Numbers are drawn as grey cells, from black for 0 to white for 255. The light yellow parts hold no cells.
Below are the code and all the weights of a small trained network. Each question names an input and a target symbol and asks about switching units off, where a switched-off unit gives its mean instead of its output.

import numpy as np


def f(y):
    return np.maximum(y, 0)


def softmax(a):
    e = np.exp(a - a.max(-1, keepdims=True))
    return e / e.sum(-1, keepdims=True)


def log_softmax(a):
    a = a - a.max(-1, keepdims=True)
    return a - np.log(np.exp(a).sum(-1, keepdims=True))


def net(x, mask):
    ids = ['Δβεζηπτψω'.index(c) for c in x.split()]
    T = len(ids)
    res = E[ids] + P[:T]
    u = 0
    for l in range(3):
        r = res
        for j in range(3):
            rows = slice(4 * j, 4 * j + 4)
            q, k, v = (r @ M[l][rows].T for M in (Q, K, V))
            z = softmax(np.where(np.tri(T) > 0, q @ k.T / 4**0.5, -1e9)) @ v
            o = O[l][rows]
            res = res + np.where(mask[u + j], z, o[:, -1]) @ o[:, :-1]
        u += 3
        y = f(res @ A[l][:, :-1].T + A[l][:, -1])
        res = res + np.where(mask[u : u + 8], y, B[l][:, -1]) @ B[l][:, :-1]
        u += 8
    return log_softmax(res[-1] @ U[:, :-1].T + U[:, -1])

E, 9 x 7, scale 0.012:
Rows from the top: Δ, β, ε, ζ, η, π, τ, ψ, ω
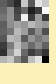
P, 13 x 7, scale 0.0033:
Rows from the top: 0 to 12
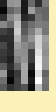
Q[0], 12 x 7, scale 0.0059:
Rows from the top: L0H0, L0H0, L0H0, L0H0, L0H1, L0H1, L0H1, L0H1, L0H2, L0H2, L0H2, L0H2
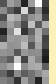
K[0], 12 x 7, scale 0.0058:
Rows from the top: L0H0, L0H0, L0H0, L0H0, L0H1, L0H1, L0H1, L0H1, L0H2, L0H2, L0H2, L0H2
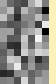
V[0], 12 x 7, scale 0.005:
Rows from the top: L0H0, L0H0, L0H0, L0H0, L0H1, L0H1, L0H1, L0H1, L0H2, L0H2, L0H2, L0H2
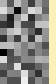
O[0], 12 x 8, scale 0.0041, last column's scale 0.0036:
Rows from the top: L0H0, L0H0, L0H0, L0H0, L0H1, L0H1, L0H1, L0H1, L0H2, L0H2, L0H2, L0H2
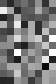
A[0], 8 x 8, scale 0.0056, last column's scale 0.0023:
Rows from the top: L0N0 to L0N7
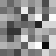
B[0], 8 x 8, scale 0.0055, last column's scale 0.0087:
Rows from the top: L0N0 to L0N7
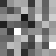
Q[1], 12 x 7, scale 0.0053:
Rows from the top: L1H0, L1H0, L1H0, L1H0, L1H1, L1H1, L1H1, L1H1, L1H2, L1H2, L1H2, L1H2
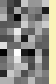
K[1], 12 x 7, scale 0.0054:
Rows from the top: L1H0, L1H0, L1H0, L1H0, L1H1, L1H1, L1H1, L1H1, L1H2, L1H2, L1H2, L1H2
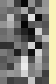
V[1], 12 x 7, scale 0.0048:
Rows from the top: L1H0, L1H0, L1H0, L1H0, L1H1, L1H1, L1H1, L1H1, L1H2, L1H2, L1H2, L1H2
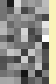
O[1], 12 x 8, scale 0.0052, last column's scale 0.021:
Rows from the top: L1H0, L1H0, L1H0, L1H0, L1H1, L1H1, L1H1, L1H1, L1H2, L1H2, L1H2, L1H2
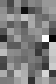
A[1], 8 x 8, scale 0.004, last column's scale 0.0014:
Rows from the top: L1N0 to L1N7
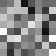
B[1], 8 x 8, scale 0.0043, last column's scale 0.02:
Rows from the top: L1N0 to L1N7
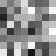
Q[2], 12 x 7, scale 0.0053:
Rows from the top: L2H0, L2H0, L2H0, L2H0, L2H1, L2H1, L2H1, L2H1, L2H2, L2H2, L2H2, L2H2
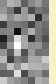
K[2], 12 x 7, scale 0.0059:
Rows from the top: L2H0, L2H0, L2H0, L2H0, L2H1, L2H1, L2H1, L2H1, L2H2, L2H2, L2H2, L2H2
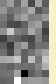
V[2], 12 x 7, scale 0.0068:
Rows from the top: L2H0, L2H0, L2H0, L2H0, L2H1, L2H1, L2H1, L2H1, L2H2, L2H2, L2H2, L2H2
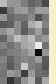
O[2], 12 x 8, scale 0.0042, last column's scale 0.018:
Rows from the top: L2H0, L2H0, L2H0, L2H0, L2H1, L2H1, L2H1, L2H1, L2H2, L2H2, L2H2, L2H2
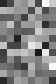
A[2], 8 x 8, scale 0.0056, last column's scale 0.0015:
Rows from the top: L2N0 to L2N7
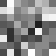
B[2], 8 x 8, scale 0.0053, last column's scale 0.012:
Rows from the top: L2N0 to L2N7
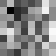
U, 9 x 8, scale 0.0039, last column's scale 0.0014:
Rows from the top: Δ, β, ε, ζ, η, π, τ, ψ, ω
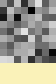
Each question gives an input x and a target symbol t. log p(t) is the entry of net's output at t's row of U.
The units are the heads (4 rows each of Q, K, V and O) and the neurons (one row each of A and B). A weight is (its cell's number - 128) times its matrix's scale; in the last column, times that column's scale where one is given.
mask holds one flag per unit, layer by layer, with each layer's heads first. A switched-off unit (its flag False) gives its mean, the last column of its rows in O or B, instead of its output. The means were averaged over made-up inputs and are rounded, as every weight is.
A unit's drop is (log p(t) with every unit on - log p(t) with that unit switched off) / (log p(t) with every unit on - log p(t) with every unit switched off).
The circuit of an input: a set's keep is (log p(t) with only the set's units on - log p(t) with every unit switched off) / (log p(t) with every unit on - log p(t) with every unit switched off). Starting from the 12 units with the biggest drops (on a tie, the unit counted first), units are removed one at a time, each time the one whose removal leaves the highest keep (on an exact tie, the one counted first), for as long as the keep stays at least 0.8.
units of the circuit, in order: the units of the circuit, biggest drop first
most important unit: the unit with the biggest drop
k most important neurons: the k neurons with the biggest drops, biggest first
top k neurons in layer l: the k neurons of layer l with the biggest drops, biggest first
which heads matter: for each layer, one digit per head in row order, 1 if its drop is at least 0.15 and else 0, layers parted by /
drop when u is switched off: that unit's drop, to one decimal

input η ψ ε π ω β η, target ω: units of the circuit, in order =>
(L1H1, L0N6, L0N2, L0H2)
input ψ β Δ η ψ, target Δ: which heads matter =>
001 / 110 / 000
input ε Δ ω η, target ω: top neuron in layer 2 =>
(L2N5)
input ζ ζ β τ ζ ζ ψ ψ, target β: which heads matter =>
000 / 010 / 110
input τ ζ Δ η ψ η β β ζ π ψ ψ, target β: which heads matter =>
001 / 010 / 110
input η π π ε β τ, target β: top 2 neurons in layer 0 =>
(L0N3, L0N7)
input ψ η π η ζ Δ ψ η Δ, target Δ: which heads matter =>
000 / 010 / 000
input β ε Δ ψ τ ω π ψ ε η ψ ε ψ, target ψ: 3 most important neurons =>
(L0N6, L0N2, L2N3)
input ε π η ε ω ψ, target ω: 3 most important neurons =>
(L0N6, L0N2, L1N3)
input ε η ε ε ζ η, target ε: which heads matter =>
000 / 110 / 010
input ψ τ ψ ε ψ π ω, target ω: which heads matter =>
000 / 010 / 000
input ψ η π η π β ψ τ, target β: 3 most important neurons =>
(L0N3, L2N0, L1N1)
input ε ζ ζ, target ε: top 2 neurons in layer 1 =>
(L1N4, L1N7)
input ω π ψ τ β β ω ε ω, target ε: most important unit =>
L1N1
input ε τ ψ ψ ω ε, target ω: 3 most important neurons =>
(L0N6, L0N2, L1N4)
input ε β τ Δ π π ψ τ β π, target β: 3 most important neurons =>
(L0N3, L1N1, L2N0)
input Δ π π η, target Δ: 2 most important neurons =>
(L1N3, L1N1)
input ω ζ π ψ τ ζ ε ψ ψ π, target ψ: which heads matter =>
000 / 010 / 110
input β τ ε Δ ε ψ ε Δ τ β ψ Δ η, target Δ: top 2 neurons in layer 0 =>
(L0N4, L0N5)
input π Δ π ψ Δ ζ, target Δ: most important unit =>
L1H0
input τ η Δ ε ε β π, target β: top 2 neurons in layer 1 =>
(L1N1, L1N5)
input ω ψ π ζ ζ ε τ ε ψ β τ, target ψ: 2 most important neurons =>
(L0N2, L2N3)
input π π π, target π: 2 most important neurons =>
(L2N1, L1N4)
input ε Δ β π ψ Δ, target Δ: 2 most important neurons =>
(L0N4, L1N3)
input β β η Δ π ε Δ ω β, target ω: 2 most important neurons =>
(L0N6, L0N2)
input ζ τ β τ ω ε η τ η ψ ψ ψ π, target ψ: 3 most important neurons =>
(L0N2, L0N6, L2N3)
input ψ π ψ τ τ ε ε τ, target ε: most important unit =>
L1H1
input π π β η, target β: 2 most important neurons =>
(L0N3, L2N0)
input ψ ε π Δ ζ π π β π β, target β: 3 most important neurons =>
(L0N3, L1N1, L0N7)
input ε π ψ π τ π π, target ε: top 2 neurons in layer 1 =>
(L1N4, L1N7)
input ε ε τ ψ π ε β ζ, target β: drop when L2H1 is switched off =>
0.3
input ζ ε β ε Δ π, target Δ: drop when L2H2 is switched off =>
0.1
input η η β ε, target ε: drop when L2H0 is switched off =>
0.0
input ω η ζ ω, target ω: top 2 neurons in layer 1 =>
(L1N4, L1N3)
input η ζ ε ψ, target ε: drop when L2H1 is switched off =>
0.2
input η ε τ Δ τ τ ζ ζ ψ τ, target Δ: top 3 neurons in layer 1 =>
(L1N3, L1N1, L1N7)
